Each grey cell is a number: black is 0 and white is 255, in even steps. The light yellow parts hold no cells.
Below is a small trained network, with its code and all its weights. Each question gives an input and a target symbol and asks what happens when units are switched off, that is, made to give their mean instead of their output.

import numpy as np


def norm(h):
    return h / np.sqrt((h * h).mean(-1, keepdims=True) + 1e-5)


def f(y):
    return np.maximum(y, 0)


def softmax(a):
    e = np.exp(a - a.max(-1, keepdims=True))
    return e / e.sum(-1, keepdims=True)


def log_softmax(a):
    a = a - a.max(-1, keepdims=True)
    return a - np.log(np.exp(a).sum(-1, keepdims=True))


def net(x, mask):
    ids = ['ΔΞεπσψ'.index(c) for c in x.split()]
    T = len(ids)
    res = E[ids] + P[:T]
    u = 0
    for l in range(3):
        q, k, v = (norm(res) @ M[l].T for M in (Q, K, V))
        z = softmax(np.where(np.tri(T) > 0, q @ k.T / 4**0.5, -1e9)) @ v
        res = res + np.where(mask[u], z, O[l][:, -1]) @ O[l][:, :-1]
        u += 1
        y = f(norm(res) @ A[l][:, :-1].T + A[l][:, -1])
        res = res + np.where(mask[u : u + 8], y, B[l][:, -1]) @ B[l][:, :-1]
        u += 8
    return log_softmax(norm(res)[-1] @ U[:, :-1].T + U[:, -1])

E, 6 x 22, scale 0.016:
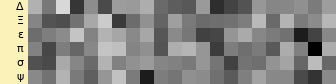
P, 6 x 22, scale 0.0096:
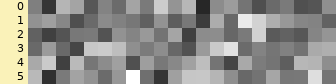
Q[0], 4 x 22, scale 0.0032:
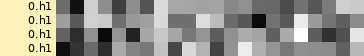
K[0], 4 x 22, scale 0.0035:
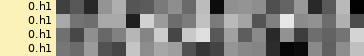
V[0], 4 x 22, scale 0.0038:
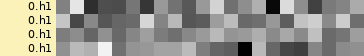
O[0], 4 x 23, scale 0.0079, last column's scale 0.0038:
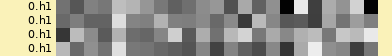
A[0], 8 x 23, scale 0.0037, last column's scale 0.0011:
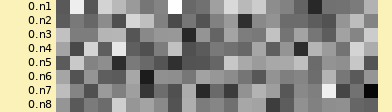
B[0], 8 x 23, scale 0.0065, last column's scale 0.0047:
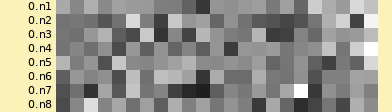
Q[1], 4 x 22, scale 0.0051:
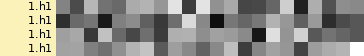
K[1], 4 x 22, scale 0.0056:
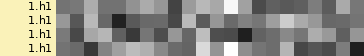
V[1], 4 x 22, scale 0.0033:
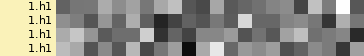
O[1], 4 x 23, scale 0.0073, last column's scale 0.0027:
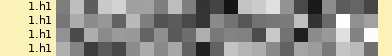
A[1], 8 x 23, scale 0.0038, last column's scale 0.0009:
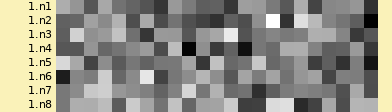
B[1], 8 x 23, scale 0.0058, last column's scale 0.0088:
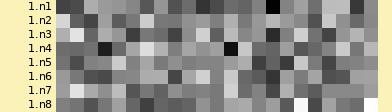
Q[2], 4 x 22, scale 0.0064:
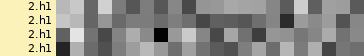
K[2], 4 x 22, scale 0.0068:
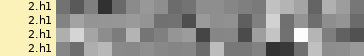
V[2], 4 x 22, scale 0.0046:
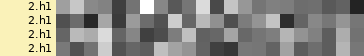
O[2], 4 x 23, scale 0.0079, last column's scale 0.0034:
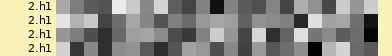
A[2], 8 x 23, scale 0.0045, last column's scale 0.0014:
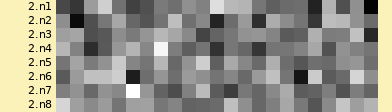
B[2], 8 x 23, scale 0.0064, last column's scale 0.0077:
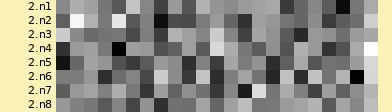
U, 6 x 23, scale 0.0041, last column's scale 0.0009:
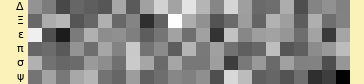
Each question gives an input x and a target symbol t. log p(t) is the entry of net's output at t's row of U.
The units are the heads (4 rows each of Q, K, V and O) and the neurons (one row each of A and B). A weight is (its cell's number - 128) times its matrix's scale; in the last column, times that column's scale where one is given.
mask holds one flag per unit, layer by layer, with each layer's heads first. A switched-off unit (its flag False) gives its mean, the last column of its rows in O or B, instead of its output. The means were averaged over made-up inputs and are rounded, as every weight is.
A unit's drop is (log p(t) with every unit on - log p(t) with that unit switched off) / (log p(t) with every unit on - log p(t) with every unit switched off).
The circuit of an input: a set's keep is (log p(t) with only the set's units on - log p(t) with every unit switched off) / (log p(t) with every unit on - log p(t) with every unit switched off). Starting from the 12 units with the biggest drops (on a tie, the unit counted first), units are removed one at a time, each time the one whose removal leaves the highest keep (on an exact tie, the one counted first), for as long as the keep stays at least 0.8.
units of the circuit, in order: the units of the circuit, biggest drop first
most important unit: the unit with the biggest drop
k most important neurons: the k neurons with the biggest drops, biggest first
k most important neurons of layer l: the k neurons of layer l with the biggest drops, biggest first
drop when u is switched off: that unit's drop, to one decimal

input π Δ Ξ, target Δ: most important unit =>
1.h1
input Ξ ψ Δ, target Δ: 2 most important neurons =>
(1.n4 2.n6)
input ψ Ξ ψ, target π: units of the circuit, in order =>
(2.h1 1.n7)
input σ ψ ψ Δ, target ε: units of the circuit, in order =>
(2.h1 0.h1)
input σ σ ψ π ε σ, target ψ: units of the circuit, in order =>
(1.h1 0.h1)
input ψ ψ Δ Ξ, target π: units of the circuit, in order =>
(2.h1 1.n7)
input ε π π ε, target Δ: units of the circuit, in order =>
(1.h1 2.n3)
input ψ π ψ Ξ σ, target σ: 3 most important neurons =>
(2.n6 2.n4 1.n8)
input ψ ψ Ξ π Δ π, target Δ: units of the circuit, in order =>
(1.h1 2.h1)
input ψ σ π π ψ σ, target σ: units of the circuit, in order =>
(2.h1 2.n6)
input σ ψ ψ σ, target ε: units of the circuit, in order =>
(2.h1 0.h1)
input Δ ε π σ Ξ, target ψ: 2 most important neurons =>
(0.n4 2.n2)
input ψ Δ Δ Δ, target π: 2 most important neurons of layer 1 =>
(1.n7 1.n4)
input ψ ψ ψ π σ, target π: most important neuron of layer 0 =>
(0.n3)
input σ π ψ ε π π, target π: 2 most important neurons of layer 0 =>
(0.n1 0.n4)
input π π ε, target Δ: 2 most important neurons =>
(2.n3 1.n4)
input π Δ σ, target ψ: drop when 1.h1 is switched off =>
0.4
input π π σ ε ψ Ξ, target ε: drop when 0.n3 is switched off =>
0.1
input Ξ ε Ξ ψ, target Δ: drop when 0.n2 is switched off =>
0.0
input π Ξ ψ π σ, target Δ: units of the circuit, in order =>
(2.h1)
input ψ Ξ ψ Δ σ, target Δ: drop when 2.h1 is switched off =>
1.0
